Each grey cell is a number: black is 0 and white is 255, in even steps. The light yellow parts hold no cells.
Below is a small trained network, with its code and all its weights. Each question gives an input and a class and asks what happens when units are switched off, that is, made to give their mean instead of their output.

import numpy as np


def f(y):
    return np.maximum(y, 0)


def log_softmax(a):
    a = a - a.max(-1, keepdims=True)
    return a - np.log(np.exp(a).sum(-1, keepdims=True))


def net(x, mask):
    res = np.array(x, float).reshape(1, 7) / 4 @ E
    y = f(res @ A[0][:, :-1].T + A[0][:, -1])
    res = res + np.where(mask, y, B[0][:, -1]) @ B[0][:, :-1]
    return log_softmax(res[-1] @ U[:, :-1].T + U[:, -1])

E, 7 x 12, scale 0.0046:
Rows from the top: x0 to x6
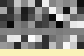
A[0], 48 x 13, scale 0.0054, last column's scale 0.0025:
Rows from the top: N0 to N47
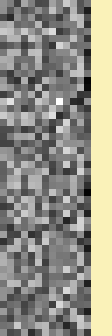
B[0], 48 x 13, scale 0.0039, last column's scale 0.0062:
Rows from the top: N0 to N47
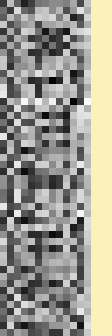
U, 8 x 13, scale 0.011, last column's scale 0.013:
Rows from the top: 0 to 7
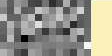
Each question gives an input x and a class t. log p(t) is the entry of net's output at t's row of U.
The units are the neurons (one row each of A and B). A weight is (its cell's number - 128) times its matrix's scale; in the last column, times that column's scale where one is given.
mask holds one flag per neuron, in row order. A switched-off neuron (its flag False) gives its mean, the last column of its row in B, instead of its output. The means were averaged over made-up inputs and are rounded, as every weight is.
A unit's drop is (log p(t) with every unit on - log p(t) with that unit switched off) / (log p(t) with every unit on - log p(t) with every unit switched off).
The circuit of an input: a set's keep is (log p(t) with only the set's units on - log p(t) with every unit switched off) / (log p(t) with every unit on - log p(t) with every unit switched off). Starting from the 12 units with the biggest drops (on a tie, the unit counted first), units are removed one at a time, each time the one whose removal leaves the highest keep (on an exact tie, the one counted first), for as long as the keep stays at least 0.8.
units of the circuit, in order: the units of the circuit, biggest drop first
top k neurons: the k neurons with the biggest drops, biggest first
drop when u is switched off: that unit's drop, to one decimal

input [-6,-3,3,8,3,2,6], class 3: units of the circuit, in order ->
(N32 N10)
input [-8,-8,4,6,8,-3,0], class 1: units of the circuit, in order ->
(N30 N23)
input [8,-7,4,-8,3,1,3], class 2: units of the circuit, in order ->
(N19)
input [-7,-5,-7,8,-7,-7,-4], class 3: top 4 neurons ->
(N32 N10 N45 N2)
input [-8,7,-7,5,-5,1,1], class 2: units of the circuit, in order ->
(N12 N37)
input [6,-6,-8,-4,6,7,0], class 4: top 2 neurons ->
(N4 N16)
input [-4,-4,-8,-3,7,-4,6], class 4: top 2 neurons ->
(N4 N16)
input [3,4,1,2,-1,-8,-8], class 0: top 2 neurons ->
(N33 N11)
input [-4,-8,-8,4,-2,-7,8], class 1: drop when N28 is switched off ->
0.3
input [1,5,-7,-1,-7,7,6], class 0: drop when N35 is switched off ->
0.2
